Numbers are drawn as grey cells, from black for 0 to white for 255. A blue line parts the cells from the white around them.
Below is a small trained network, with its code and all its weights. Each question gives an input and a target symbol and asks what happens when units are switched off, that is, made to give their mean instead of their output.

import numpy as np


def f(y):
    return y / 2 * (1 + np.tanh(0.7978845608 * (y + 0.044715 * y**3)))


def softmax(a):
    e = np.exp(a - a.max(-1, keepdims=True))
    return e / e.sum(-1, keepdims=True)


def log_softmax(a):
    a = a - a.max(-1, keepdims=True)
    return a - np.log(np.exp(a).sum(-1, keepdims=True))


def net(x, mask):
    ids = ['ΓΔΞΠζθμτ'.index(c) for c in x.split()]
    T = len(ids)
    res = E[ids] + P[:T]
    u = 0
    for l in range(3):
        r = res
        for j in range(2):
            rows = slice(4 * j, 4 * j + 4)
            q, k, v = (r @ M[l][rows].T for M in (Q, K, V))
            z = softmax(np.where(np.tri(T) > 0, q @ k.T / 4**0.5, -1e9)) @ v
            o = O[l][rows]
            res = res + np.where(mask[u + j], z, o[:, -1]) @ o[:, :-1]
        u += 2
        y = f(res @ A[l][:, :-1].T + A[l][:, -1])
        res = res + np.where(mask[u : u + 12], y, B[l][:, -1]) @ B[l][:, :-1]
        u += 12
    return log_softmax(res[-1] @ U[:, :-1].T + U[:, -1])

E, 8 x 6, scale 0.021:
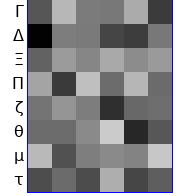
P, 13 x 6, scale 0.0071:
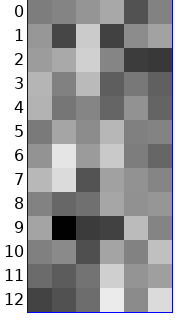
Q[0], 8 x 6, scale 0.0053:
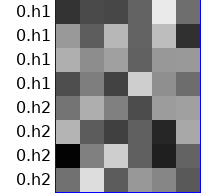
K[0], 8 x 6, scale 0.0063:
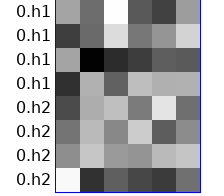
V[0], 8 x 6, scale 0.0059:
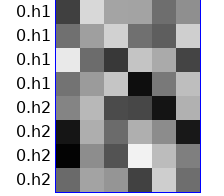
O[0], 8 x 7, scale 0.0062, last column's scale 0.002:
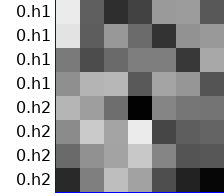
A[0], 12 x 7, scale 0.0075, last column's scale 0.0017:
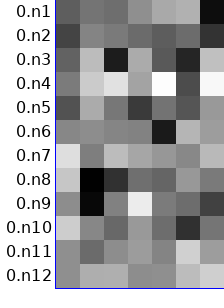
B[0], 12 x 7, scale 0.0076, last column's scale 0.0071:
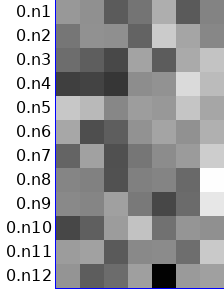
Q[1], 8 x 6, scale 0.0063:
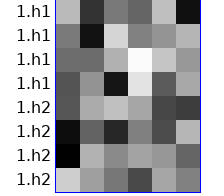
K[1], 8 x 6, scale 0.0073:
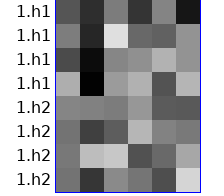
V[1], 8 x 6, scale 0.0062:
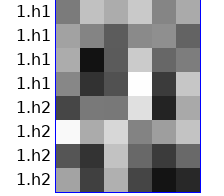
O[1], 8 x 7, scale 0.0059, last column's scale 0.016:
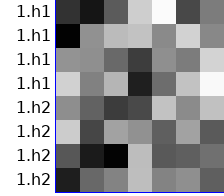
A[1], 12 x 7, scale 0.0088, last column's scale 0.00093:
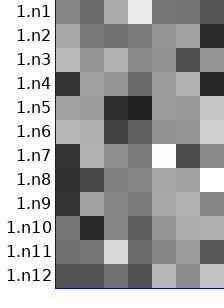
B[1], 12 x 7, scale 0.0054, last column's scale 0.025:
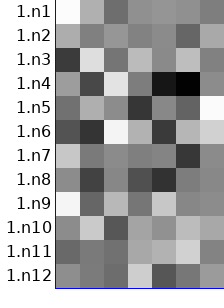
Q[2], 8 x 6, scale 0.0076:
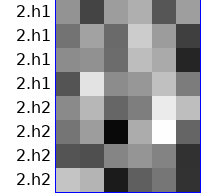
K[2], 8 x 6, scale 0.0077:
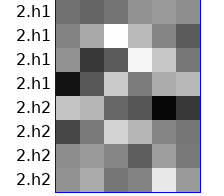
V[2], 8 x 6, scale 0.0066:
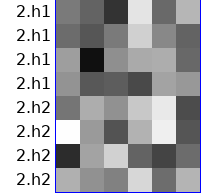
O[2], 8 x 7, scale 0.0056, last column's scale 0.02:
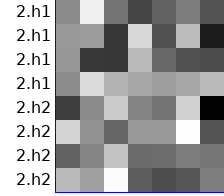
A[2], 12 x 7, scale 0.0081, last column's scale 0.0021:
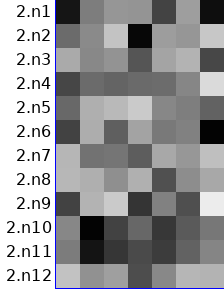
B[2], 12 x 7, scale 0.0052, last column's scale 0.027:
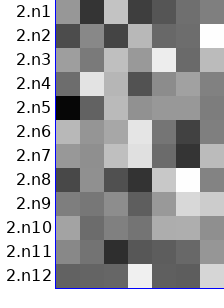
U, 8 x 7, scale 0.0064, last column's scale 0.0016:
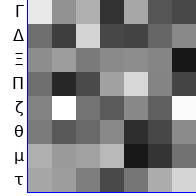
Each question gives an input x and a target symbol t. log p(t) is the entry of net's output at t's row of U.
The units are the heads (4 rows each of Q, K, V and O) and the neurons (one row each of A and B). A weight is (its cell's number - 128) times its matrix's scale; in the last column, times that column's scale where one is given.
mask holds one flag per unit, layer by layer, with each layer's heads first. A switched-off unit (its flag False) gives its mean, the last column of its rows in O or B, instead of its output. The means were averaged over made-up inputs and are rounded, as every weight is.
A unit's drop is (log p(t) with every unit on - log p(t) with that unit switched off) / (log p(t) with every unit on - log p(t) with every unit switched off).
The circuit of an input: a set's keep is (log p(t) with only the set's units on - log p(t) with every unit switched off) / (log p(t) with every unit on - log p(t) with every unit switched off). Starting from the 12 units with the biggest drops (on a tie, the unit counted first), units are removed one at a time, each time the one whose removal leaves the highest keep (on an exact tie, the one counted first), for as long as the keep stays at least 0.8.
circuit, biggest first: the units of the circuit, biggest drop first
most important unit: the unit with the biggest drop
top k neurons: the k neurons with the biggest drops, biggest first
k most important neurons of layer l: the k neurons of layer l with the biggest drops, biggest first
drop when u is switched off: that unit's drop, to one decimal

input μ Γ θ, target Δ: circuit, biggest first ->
[0.h2 1.h1 2.h1 1.n5]
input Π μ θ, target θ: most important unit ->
1.h2
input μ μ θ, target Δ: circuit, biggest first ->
[0.h2 2.h1 1.n5]
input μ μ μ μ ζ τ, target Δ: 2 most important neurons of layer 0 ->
[0.n8 0.n11]
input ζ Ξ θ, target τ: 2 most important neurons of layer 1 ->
[1.n6 1.n5]
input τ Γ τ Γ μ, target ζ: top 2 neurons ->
[0.n3 1.n5]
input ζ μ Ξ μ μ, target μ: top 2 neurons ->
[2.n9 2.n12]
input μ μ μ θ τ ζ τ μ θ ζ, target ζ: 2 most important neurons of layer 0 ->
[0.n3 0.n4]
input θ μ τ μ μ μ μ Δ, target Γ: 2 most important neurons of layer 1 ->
[1.n9 1.n4]
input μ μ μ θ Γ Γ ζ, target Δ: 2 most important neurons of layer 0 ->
[0.n8 0.n11]
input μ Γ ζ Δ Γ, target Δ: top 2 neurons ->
[0.n4 1.n4]
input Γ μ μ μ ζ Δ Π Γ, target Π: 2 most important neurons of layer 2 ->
[2.n2 2.n12]
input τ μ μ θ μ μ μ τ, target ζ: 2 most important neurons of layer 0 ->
[0.n3 0.n5]
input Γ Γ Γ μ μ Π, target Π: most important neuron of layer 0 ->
[0.n3]
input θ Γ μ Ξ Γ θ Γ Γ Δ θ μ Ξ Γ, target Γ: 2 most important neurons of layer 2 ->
[2.n3 2.n9]
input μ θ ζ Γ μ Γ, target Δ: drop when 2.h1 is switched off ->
0.2
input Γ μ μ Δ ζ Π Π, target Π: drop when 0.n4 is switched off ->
0.3
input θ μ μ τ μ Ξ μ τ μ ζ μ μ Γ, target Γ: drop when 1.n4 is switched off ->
0.1
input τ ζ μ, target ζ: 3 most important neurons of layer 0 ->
[0.n3 0.n5 0.n7]
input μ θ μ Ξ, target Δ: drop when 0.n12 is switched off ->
0.0
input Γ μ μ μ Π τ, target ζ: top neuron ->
[1.n5]
